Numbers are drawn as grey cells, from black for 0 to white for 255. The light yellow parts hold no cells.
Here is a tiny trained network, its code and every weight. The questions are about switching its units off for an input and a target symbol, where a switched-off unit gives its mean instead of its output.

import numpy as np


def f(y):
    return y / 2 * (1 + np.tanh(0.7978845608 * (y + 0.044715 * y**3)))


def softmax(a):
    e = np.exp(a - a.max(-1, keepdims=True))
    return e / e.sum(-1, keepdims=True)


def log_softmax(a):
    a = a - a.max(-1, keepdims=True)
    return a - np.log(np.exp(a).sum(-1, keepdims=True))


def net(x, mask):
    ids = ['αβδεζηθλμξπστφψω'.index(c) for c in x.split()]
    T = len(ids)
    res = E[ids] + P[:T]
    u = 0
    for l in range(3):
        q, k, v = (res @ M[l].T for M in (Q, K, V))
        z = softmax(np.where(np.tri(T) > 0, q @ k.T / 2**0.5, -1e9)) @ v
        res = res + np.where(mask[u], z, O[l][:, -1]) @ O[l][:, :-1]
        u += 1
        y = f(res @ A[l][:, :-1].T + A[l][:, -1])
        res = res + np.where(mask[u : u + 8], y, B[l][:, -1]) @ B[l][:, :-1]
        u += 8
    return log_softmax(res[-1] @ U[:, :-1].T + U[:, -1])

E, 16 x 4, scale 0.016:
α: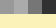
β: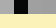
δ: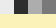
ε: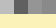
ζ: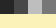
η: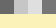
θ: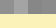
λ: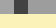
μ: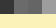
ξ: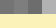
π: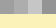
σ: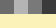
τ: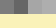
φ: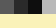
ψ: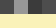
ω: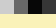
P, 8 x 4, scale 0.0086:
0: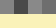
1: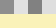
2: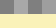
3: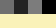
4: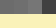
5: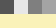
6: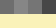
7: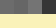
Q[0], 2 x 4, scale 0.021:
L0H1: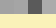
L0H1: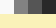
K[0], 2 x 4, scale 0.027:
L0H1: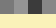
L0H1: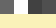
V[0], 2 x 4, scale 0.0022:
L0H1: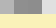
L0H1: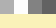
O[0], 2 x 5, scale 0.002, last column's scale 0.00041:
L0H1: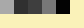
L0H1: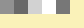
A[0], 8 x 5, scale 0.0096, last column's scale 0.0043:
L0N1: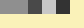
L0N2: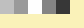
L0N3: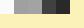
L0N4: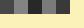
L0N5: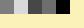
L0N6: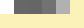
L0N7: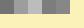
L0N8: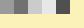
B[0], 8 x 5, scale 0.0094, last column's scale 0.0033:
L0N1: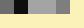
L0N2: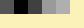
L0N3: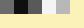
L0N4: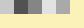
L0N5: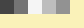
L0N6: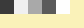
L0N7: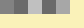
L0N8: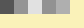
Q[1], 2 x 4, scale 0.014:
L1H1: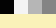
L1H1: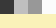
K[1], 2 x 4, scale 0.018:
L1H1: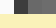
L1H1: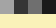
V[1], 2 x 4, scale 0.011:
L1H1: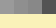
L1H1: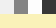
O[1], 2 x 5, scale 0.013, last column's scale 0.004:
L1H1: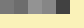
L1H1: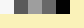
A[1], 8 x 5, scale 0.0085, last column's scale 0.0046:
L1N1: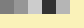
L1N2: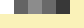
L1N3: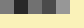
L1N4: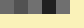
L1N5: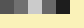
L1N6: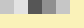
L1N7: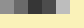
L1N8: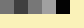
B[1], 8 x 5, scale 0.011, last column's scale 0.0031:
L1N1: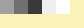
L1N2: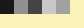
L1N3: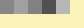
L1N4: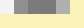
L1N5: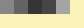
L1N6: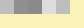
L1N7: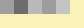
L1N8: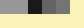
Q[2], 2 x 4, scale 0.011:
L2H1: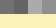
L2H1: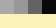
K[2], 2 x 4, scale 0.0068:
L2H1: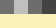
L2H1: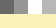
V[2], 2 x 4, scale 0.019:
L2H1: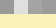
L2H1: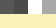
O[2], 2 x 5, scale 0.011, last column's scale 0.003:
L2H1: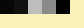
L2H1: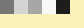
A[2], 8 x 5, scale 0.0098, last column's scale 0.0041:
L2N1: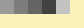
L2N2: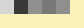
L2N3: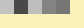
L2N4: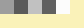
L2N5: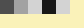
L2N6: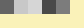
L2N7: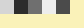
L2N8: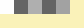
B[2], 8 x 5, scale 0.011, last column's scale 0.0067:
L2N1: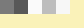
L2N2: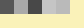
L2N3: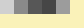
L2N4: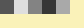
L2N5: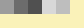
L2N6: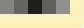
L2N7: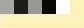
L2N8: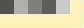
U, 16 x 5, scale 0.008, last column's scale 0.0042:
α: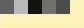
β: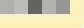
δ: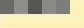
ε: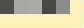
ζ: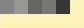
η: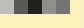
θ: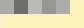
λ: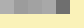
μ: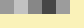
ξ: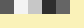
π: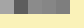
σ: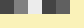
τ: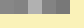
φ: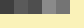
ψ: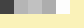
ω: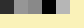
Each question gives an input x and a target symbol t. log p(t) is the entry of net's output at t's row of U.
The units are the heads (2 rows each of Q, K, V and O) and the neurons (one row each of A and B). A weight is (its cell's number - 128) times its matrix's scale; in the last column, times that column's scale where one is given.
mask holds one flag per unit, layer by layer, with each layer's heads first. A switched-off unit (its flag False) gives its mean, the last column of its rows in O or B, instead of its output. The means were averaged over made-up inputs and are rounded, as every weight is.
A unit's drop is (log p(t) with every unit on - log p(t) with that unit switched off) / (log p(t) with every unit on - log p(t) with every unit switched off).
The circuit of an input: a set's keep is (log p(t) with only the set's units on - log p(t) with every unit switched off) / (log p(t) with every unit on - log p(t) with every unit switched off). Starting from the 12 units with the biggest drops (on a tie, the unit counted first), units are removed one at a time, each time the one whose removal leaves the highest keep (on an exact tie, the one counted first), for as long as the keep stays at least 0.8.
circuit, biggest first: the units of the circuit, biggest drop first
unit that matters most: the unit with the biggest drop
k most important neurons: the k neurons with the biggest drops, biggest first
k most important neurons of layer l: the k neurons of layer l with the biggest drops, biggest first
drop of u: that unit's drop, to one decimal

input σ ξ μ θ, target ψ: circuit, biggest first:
[L2H1, L2N7]
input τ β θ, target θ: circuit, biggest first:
[L1H1, L2N7, L2H1, L1N6]
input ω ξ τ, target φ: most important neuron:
[L0N6]
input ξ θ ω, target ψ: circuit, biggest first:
[L0N6, L2H1, L1N5]
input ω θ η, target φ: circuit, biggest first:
[L0N6, L2H1, L2N5]
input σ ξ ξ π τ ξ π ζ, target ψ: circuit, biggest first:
[L2H1, L2N7]
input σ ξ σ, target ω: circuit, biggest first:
[L2H1, L2N1]
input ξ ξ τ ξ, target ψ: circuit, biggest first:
[L2H1, L1N1]
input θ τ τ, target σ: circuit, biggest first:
[L1H1, L2H1, L2N7]
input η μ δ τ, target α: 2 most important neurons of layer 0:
[L0N2, L0N6]
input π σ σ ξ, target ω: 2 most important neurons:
[L2N4, L2N1]
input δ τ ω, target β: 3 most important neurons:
[L0N3, L0N2, L0N6]
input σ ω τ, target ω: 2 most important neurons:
[L0N6, L2N4]
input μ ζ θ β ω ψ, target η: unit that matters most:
L1N2
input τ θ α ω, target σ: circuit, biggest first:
[L2H1, L1N6]
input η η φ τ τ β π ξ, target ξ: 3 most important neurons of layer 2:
[L2N8, L2N1, L2N5]
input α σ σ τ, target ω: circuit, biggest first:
[L2N4, L2H1]
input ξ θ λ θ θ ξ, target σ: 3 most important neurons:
[L1N7, L1N5, L0N2]
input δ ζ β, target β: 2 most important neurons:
[L0N3, L0N2]
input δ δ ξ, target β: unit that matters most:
L0N3
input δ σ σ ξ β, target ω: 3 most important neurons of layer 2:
[L2N4, L2N1, L2N5]
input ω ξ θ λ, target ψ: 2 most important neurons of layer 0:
[L0N8, L0N2]
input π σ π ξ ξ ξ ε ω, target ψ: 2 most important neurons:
[L0N6, L0N2]
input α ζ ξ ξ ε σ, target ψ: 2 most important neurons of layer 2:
[L2N7, L2N3]
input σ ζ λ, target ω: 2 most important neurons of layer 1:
[L1N1, L1N4]
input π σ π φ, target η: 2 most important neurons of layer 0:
[L0N4, L0N2]
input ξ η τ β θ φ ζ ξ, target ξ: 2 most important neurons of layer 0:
[L0N2, L0N4]
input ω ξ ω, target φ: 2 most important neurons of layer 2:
[L2N5, L2N1]
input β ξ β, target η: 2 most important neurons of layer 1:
[L1N1, L1N2]
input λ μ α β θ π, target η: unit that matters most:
L1N2
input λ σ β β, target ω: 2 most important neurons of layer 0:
[L0N4, L0N3]
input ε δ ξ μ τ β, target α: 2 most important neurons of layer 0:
[L0N6, L0N8]
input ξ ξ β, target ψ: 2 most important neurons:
[L0N6, L0N8]
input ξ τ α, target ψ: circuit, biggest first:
[L2H1]
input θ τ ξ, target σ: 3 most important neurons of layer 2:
[L2N7, L2N5, L2N2]
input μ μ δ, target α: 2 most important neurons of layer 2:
[L2N1, L2N7]
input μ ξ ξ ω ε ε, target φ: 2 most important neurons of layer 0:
[L0N6, L0N3]
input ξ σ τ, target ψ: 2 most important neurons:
[L2N7, L0N2]
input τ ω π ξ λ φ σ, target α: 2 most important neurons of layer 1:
[L1N1, L1N5]
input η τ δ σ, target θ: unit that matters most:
L2H1
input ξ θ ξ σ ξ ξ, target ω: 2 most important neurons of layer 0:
[L0N2, L0N6]
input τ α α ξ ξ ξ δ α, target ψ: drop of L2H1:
0.4
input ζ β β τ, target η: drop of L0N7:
-0.1
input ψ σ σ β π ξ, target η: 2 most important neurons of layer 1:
[L1N2, L1N6]
